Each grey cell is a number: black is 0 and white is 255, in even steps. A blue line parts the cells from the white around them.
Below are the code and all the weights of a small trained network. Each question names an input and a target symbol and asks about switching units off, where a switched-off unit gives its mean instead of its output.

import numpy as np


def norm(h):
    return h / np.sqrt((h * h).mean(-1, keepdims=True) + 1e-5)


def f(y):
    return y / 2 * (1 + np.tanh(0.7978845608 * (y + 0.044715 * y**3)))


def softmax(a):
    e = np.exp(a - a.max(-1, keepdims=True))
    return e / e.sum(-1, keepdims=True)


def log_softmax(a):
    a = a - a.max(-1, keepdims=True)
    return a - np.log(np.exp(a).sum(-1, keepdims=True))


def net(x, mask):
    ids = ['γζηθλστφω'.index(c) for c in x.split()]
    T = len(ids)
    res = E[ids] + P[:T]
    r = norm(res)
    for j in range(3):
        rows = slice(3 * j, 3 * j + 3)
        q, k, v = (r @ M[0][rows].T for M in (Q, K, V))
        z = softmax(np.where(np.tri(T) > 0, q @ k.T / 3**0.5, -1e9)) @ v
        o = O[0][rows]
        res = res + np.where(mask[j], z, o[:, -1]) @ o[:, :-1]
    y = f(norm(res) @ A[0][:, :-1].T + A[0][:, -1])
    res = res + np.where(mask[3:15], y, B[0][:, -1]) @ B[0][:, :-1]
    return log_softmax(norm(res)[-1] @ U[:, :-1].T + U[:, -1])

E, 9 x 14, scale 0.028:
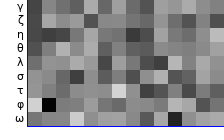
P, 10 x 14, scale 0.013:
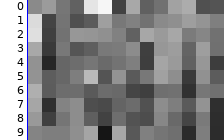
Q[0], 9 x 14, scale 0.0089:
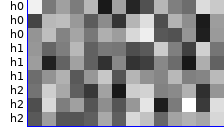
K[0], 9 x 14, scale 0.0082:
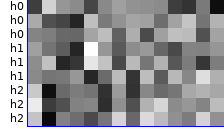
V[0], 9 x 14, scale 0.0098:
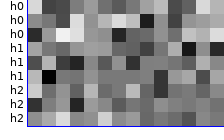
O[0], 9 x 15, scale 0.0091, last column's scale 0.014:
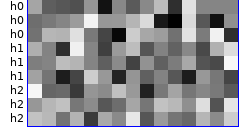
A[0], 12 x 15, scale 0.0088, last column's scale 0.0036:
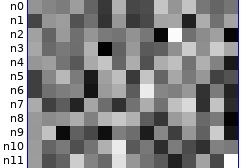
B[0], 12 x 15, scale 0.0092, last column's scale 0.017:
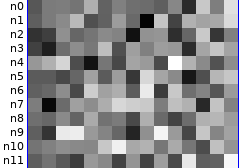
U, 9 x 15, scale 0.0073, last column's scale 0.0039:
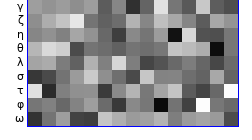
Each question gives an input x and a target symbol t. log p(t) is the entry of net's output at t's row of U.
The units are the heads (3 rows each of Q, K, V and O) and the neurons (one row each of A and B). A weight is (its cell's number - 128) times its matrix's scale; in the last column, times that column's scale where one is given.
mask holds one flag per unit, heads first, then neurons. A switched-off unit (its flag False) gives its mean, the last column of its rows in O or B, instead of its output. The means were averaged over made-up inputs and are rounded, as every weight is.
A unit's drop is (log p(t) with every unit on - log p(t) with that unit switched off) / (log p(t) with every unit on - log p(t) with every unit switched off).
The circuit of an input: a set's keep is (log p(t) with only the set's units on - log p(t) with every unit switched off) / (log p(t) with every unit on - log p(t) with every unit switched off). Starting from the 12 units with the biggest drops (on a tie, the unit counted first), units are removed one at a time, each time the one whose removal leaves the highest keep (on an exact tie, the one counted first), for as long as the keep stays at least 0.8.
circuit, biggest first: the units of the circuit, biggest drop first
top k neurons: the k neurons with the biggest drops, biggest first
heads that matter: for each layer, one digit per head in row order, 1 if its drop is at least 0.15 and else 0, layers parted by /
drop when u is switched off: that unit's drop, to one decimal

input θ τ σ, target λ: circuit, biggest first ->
[h0]
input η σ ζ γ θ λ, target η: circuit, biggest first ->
[h1, h2, n0, n11]
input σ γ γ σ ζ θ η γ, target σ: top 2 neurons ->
[n5, n6]
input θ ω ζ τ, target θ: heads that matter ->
011
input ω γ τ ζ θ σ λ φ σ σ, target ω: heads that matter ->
111
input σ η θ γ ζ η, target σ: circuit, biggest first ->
[h2, h0]
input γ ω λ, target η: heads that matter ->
100
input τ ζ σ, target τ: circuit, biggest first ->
[h1, h2]
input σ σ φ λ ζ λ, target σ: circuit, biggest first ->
[h2, n5]
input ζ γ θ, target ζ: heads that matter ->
101
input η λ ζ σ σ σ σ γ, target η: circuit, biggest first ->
[h1, h2, n5, n11]
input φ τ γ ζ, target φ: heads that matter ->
010
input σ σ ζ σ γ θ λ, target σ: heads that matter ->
001
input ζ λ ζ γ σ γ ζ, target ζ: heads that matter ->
111
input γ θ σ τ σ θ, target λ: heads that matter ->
100
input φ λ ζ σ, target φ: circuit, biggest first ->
[h1]
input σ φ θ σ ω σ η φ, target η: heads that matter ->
100
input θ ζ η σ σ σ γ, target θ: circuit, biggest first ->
[n4, h2, h1]
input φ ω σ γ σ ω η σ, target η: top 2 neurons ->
[n0, n5]
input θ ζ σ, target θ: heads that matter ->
000
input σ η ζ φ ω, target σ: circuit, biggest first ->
[h2, n1]
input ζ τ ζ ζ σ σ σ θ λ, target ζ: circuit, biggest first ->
[h1]
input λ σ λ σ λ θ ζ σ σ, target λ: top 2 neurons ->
[n10, n9]
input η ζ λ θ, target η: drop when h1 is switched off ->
0.9
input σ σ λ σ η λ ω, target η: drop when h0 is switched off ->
0.4
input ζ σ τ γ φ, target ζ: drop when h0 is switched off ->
0.6
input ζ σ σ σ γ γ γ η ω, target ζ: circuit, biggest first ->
[h0]
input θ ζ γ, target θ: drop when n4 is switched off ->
0.3
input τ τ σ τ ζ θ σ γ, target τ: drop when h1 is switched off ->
1.1
